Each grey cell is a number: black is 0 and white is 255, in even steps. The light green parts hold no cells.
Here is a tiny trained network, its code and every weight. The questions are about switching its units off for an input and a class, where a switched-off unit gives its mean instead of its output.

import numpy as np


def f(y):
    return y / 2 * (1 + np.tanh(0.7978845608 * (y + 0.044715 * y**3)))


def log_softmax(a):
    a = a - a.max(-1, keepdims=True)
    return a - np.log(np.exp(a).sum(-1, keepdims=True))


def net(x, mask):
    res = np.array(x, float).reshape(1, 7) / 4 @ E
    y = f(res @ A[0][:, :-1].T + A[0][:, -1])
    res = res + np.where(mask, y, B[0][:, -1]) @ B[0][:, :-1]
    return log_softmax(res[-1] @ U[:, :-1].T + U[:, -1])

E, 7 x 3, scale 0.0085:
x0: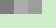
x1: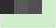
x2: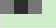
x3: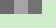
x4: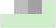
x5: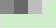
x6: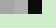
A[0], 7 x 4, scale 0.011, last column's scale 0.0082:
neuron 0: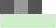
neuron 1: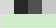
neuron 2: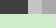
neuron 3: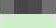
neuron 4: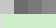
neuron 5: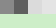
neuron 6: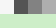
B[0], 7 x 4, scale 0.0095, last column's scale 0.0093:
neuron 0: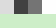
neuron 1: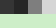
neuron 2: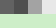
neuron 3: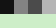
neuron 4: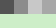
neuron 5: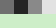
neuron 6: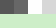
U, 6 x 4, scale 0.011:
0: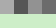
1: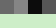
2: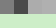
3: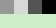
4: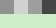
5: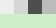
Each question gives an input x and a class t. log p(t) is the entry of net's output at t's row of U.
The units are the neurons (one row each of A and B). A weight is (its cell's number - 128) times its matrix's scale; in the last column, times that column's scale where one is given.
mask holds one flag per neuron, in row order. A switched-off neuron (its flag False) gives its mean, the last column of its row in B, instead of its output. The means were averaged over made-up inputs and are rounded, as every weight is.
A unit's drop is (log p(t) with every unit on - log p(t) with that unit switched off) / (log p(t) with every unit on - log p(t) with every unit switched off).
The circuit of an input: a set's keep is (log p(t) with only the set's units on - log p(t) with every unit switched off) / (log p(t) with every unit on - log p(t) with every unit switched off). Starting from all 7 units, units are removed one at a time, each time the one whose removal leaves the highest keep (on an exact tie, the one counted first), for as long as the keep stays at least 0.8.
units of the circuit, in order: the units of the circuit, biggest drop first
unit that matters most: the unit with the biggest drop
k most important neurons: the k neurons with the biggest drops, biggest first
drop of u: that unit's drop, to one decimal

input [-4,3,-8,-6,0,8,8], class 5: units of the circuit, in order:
neuron 5; neuron 2
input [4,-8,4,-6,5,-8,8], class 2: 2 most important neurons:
neuron 6; neuron 1
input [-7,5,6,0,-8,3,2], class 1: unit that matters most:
neuron 3
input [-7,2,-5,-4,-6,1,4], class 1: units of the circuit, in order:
neuron 6; neuron 3
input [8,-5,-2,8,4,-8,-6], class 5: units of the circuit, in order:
neuron 1; neuron 2
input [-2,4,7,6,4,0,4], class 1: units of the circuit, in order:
neuron 2; neuron 5
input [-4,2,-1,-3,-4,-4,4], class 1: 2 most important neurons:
neuron 6; neuron 3
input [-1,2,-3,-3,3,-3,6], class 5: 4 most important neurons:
neuron 5; neuron 2; neuron 3; neuron 0
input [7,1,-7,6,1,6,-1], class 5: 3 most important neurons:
neuron 6; neuron 1; neuron 2
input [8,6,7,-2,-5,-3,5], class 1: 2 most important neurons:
neuron 3; neuron 6
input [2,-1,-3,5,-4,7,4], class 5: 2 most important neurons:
neuron 1; neuron 6
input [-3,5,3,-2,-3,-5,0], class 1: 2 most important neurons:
neuron 6; neuron 3
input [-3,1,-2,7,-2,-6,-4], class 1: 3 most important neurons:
neuron 6; neuron 4; neuron 5
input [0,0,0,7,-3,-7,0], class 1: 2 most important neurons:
neuron 6; neuron 4
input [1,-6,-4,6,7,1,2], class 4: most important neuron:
neuron 6
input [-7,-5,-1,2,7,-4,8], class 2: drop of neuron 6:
0.3
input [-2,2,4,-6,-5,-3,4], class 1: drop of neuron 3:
0.2
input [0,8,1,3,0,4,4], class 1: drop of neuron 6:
0.3
